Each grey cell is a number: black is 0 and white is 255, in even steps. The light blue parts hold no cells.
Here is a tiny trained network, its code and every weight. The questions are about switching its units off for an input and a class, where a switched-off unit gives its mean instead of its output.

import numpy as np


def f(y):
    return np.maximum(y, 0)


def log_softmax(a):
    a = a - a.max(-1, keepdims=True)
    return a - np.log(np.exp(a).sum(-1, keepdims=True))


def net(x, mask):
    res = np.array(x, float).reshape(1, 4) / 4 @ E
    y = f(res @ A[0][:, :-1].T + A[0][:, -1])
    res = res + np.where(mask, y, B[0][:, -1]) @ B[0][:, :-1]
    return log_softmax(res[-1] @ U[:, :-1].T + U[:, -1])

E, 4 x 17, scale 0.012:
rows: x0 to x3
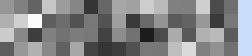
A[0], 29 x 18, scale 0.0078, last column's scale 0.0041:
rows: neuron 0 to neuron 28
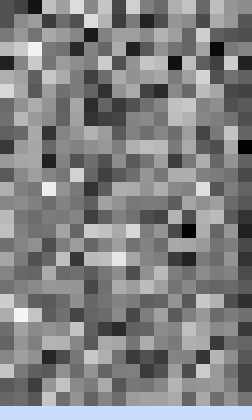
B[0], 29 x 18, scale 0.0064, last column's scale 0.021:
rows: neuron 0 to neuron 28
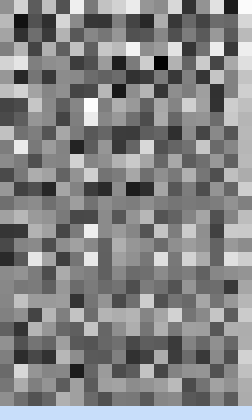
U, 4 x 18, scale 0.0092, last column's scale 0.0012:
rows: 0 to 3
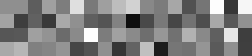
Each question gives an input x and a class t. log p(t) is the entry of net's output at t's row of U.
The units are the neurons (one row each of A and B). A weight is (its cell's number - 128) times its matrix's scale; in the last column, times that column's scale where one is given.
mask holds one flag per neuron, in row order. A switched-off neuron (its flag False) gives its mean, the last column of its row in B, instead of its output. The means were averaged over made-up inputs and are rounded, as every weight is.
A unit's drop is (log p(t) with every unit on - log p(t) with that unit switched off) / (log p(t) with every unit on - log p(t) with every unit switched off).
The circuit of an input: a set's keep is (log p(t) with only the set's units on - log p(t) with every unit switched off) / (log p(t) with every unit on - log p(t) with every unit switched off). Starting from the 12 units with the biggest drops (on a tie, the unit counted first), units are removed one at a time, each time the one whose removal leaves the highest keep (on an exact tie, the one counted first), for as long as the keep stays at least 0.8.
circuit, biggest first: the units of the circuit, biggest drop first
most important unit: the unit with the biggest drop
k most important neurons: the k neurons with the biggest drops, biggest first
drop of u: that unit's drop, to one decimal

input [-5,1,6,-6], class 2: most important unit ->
neuron 18
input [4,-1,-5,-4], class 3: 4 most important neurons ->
[neuron 4; neuron 1; neuron 25; neuron 10]
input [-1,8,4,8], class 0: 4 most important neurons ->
[neuron 3; neuron 22; neuron 11; neuron 18]
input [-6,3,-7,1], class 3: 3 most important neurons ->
[neuron 4; neuron 10; neuron 13]
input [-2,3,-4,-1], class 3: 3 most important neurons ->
[neuron 0; neuron 4; neuron 10]
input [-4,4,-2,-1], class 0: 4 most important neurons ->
[neuron 3; neuron 13; neuron 5; neuron 22]
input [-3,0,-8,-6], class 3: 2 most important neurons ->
[neuron 4; neuron 10]
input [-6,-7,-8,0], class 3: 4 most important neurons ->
[neuron 4; neuron 3; neuron 10; neuron 9]
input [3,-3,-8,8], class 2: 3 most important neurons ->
[neuron 7; neuron 8; neuron 12]
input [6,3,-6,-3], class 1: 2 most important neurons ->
[neuron 13; neuron 5]
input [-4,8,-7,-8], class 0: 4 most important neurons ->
[neuron 3; neuron 22; neuron 11; neuron 7]
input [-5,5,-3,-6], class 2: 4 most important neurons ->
[neuron 18; neuron 0; neuron 16; neuron 13]
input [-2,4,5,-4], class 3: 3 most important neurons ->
[neuron 0; neuron 26; neuron 6]
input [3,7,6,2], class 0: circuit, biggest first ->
[neuron 3]
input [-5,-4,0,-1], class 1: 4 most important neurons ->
[neuron 3; neuron 1; neuron 25; neuron 22]
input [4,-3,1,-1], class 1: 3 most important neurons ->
[neuron 3; neuron 22; neuron 13]
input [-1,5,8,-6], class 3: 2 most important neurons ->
[neuron 6; neuron 26]
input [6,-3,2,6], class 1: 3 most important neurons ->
[neuron 13; neuron 18; neuron 5]
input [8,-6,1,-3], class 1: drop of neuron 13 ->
0.3
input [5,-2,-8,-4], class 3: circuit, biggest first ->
[neuron 4]
